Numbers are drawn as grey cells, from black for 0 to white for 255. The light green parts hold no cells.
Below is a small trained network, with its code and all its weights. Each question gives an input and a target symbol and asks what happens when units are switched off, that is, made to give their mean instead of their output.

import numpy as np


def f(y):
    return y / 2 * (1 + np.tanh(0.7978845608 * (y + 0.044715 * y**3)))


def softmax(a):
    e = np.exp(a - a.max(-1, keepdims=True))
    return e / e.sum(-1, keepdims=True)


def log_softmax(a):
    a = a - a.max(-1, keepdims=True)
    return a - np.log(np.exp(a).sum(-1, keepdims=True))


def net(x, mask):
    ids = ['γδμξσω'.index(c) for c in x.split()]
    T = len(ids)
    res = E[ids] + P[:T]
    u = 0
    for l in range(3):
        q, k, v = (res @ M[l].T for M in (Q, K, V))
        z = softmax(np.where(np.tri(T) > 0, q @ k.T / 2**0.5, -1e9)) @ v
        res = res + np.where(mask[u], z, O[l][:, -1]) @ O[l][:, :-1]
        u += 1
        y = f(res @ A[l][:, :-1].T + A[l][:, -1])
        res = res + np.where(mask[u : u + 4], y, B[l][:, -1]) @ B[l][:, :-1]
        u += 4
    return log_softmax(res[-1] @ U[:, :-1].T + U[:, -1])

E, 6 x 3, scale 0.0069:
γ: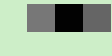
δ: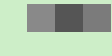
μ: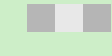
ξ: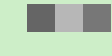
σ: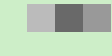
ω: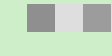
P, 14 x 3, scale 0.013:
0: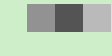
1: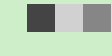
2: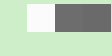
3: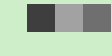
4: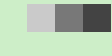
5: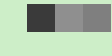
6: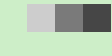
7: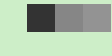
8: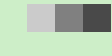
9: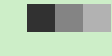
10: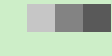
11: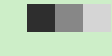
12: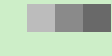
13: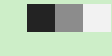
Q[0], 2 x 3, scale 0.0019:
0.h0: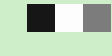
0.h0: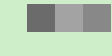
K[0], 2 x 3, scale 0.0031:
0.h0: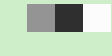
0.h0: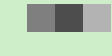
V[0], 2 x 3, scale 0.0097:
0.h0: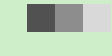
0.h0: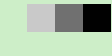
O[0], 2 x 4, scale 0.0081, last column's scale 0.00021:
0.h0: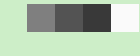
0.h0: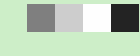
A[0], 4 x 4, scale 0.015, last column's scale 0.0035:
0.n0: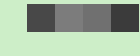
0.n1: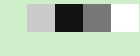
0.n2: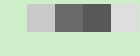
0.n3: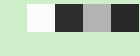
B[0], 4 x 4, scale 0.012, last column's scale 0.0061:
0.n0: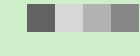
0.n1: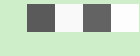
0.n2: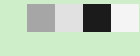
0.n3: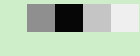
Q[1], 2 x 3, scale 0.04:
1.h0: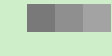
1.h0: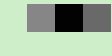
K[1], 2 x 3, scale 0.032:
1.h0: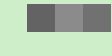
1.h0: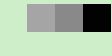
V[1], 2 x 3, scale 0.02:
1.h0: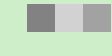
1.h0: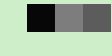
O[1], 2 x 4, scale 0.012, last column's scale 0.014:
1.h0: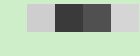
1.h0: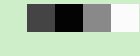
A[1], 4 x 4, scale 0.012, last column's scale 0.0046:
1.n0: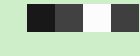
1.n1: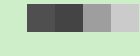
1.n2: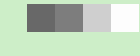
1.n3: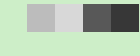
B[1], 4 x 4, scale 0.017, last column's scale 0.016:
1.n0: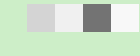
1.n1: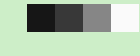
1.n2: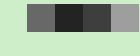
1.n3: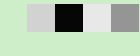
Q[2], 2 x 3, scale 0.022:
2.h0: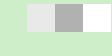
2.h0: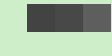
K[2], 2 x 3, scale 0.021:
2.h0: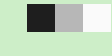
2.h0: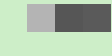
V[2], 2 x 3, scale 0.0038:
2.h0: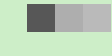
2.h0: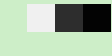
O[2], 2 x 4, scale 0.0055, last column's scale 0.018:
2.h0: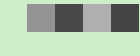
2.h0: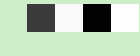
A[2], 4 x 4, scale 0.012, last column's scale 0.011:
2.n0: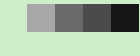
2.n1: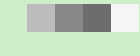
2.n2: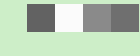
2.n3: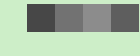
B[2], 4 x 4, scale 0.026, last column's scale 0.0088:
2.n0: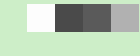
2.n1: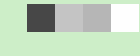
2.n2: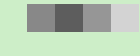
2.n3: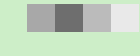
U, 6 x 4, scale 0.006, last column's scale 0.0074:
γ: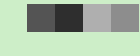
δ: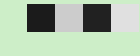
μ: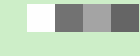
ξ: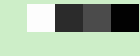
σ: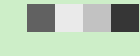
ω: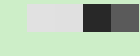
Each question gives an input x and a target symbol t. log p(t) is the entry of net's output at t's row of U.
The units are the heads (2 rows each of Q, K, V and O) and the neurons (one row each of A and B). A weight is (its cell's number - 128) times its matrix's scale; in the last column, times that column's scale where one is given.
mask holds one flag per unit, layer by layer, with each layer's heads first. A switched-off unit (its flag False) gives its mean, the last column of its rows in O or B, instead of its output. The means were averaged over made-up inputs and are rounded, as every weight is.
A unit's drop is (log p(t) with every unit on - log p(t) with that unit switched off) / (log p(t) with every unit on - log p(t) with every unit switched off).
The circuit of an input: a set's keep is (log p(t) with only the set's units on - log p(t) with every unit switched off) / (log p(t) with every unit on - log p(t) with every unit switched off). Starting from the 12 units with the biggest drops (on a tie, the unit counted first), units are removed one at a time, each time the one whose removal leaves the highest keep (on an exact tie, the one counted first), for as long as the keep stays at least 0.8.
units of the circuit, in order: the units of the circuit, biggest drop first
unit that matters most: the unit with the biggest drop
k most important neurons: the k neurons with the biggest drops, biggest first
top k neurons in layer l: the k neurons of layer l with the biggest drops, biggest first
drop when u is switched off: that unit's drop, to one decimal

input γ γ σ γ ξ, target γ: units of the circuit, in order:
1.n0
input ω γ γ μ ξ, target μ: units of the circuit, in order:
1.h0; 1.n3; 2.n0; 2.n1
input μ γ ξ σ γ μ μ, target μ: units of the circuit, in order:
1.h0; 2.n0; 2.n1; 1.n3
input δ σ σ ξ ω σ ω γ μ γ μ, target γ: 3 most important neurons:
0.n2; 1.n0; 0.n0
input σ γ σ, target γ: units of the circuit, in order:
1.n0; 0.n3; 0.n2
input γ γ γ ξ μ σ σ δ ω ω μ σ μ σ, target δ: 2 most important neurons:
0.n3; 1.n0
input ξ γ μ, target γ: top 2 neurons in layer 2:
2.n0; 2.n3
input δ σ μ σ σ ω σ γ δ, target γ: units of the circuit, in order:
0.n2; 1.h0; 1.n0; 2.n3
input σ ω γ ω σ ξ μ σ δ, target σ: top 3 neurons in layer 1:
1.n1; 1.n2; 1.n3
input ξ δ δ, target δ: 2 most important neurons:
0.n1; 0.n2
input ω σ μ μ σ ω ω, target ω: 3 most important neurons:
0.n2; 1.n1; 2.n0
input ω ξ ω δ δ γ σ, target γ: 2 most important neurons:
0.n1; 0.n2
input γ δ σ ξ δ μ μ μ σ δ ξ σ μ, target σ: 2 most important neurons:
0.n1; 1.n1
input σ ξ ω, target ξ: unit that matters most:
0.n1
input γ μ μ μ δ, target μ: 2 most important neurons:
1.n3; 2.n0
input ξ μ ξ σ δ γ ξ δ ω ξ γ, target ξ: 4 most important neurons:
0.n1; 0.n3; 1.n0; 0.n0
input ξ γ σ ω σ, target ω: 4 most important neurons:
0.n1; 0.n2; 0.n3; 1.n1
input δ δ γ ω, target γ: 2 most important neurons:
0.n2; 0.n3
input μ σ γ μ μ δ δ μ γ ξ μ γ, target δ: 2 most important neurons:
0.n3; 1.n0
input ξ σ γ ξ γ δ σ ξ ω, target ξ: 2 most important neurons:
0.n2; 1.n0
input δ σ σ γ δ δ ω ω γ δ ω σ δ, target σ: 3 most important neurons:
0.n1; 1.n1; 2.n1
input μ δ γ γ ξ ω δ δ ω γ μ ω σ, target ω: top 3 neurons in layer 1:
1.n1; 1.n0; 1.n3
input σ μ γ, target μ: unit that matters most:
0.n2
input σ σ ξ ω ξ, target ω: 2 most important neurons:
0.n1; 0.n2
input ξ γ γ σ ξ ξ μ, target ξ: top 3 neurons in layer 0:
0.n2; 0.n3; 0.n0
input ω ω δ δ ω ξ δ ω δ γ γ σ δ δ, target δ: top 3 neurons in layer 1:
1.n0; 1.n1; 1.n2
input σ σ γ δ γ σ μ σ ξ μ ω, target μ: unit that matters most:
1.h0
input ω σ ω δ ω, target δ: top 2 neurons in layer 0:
0.n2; 0.n1
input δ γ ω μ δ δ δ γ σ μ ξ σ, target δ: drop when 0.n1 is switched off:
0.2
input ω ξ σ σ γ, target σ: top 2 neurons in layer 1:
1.n1; 1.n3
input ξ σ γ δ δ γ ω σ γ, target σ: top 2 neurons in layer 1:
1.n1; 1.n2
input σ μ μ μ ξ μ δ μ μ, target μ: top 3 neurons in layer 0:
0.n1; 0.n3; 0.n2
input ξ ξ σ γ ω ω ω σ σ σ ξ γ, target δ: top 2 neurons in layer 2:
2.n0; 2.n3
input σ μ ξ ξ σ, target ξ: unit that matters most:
0.n1
